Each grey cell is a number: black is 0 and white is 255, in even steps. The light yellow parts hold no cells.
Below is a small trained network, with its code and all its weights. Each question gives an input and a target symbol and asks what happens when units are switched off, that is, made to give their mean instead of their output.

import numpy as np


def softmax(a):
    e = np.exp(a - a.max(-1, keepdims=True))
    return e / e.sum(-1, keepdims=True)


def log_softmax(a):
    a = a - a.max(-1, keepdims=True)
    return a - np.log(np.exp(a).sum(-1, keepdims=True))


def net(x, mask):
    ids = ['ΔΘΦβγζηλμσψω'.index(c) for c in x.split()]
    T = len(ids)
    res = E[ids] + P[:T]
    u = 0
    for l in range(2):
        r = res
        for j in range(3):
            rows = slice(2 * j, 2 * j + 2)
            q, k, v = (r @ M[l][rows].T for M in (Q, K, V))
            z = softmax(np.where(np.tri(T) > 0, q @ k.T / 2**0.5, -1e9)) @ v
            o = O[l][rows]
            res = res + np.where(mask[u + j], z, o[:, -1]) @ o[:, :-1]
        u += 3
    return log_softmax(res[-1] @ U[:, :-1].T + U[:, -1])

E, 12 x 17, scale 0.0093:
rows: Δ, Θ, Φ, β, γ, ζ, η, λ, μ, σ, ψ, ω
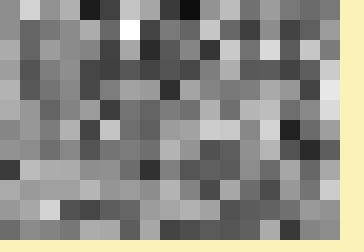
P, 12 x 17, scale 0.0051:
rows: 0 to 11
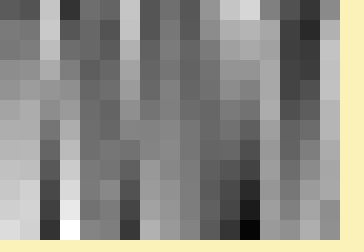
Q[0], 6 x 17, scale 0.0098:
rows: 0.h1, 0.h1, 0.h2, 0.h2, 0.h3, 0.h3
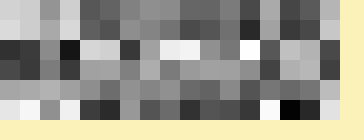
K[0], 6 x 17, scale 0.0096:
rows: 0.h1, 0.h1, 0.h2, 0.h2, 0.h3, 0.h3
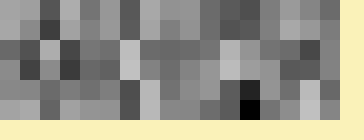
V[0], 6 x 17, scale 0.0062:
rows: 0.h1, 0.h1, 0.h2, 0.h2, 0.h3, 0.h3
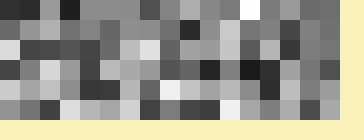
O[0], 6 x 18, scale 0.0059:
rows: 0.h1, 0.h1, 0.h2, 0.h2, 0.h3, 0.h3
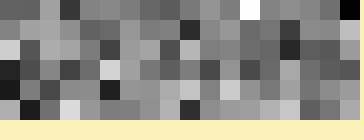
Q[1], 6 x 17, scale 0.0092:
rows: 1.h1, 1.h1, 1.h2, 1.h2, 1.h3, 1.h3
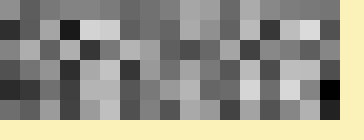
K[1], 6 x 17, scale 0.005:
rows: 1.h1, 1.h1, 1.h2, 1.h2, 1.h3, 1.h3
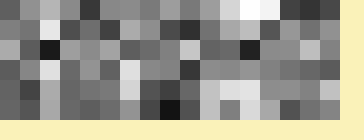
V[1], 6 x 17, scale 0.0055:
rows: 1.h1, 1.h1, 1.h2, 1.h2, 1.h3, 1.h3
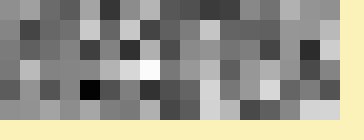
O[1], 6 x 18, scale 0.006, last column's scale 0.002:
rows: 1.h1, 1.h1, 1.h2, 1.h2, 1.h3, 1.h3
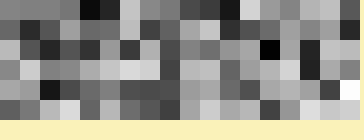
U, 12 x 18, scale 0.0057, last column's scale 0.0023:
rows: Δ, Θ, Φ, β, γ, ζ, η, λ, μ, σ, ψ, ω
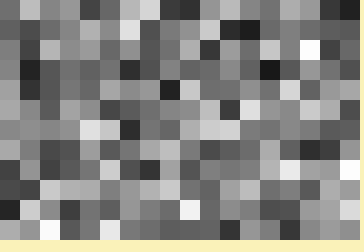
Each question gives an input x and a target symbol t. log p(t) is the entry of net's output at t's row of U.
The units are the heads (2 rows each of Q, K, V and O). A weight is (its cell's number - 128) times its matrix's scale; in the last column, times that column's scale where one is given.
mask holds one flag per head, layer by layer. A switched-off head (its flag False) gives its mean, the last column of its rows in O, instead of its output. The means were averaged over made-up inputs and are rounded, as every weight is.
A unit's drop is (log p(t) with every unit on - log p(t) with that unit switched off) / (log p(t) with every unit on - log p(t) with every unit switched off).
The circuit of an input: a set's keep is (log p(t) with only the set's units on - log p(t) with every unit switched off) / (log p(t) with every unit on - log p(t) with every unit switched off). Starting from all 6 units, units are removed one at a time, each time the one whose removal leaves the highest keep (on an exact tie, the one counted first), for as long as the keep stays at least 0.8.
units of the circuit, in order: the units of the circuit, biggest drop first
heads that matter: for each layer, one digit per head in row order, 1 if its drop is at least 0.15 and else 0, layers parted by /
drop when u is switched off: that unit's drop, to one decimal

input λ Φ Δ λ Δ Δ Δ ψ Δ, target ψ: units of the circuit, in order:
0.h3
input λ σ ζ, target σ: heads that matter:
001 / 001
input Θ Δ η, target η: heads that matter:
000 / 100
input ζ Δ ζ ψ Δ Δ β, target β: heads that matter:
100 / 010
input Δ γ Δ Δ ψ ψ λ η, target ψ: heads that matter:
001 / 000
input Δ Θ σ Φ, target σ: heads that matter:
001 / 001
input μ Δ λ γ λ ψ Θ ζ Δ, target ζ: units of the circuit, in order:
0.h2, 1.h3, 0.h1
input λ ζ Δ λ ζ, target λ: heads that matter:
000 / 001
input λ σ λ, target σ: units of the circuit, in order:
0.h3, 1.h3
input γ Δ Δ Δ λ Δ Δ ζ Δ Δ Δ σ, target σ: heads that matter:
000 / 001
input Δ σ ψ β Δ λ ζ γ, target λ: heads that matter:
010 / 001
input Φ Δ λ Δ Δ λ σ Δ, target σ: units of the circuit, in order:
1.h3, 0.h3
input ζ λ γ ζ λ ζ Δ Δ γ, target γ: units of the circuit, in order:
1.h2, 0.h1
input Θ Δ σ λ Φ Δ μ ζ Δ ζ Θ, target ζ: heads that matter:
010 / 001
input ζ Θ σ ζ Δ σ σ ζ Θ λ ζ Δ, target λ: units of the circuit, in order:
1.h3, 0.h1
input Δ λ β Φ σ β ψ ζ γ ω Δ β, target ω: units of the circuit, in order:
0.h3
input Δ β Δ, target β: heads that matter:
000 / 010
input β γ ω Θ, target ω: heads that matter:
001 / 000
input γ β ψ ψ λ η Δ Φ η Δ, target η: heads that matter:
100 / 101
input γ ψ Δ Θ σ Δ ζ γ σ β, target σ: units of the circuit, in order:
1.h3
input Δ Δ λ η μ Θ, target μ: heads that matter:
010 / 000
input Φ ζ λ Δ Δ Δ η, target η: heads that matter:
100 / 100
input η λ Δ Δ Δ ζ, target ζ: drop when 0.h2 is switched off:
0.7
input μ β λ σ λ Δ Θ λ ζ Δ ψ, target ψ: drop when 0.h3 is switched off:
0.9
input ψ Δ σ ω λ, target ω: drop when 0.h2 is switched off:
0.0
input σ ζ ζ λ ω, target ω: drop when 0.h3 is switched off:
0.9
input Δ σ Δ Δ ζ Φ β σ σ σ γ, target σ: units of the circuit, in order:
1.h3
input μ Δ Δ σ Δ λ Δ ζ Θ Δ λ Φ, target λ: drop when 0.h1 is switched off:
0.2
